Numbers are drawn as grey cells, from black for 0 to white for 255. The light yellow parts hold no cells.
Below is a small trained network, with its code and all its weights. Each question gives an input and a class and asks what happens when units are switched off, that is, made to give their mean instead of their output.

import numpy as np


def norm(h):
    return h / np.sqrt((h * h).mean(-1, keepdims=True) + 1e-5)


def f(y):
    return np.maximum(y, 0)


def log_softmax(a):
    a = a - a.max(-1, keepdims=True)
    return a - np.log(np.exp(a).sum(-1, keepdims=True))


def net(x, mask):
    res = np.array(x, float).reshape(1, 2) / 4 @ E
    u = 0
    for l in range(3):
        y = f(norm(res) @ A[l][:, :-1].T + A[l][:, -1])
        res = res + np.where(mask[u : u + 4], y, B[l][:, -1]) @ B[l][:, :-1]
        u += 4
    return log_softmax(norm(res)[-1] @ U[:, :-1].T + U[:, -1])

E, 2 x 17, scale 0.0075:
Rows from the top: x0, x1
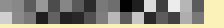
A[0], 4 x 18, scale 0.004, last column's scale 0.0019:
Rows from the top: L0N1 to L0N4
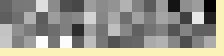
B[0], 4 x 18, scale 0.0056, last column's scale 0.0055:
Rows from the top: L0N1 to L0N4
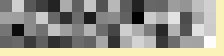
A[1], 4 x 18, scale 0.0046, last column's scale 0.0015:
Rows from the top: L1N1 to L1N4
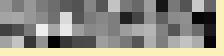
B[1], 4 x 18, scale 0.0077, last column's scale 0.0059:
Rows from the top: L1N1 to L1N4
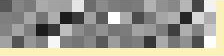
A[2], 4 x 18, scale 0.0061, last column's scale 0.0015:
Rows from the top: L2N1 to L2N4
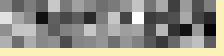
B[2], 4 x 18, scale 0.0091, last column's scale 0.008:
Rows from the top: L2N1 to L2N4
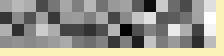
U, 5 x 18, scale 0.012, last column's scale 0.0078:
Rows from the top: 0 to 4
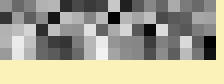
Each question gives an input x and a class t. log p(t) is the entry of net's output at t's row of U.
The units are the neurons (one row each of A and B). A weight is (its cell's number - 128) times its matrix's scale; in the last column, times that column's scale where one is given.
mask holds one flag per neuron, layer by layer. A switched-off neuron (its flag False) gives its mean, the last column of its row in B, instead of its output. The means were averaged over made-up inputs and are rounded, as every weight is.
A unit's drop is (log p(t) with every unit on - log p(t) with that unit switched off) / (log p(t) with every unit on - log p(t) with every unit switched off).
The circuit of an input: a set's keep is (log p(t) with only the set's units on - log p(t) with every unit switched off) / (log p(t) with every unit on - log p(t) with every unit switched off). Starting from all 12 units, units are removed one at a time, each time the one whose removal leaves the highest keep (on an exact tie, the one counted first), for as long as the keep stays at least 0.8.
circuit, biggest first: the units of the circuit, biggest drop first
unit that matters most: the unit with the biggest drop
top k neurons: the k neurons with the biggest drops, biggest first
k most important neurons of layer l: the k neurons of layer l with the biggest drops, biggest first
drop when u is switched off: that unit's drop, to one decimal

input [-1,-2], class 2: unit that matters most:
L1N4
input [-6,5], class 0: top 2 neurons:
(L2N3, L0N4)
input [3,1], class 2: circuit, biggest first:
(L1N4, L2N3)
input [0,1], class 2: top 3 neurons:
(L2N2, L0N4, L2N3)
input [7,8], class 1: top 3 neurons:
(L2N2, L2N3, L0N2)
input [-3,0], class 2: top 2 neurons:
(L0N2, L1N4)
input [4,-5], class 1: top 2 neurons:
(L2N3, L0N4)
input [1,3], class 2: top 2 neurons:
(L1N1, L0N4)
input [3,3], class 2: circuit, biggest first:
(L2N3, L1N4)
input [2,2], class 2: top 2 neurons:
(L1N1, L2N3)
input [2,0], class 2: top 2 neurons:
(L1N4, L2N3)
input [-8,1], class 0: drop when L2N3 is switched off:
0.8
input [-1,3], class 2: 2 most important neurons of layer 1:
(L1N1, L1N3)
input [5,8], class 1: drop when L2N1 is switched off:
0.0
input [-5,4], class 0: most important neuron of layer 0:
(L0N4)
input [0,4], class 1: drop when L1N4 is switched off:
0.1
